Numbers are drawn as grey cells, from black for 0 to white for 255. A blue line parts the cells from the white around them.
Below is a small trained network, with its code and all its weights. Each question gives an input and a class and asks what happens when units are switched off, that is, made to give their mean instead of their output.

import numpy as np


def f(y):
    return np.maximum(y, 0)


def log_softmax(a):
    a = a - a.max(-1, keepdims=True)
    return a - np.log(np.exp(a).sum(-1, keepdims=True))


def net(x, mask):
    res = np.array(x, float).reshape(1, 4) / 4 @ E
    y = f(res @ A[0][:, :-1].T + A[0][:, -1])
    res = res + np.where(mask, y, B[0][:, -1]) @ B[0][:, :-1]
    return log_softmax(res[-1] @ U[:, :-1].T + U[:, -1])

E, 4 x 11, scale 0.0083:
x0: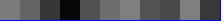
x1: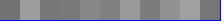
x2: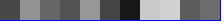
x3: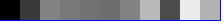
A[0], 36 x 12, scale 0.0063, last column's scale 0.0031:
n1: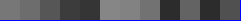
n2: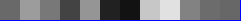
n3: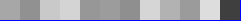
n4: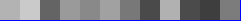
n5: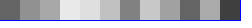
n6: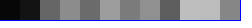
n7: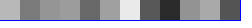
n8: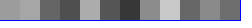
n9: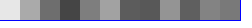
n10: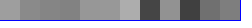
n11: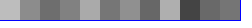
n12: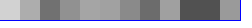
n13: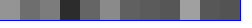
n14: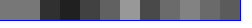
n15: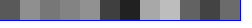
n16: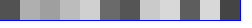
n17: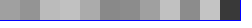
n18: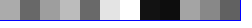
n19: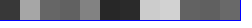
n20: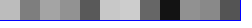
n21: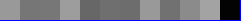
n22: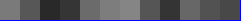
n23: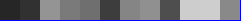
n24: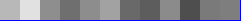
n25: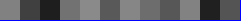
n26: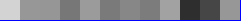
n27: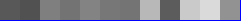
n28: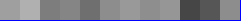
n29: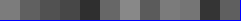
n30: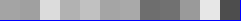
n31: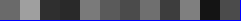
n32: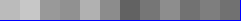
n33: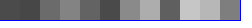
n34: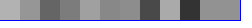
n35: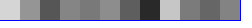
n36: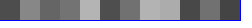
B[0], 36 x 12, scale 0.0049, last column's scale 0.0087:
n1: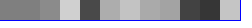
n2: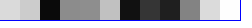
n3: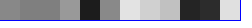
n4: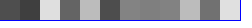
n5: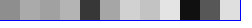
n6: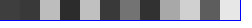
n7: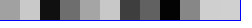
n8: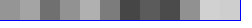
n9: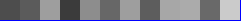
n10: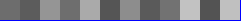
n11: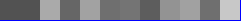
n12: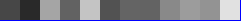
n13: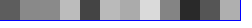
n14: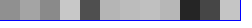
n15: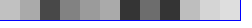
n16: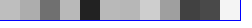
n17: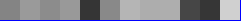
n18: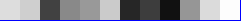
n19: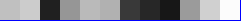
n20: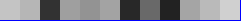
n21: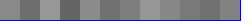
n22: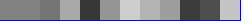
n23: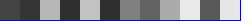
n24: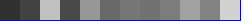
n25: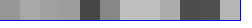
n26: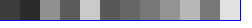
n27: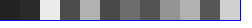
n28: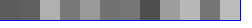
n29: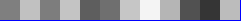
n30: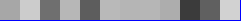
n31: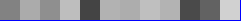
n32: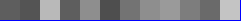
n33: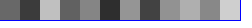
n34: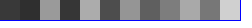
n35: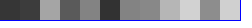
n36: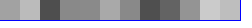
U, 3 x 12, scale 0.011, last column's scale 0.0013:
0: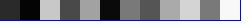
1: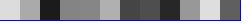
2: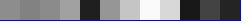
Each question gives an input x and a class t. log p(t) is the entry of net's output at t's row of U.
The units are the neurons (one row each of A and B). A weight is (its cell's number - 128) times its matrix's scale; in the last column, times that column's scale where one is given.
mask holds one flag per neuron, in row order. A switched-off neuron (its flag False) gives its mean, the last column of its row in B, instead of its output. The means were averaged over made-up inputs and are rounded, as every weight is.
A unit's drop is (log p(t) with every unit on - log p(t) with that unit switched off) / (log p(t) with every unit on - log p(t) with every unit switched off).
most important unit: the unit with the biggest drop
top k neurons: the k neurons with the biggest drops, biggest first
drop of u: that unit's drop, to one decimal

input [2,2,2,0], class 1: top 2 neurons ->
n3, n5
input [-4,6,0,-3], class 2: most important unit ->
n6
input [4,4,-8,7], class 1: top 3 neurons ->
n18, n7, n20
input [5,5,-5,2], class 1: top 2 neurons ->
n18, n7
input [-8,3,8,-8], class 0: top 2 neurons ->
n4, n26
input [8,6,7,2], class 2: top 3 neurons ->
n31, n14, n29
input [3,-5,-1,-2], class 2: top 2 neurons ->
n6, n23
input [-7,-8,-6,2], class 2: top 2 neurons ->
n3, n5
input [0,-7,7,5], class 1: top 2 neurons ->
n2, n19
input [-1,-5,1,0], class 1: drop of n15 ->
-0.1
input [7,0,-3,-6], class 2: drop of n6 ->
0.2
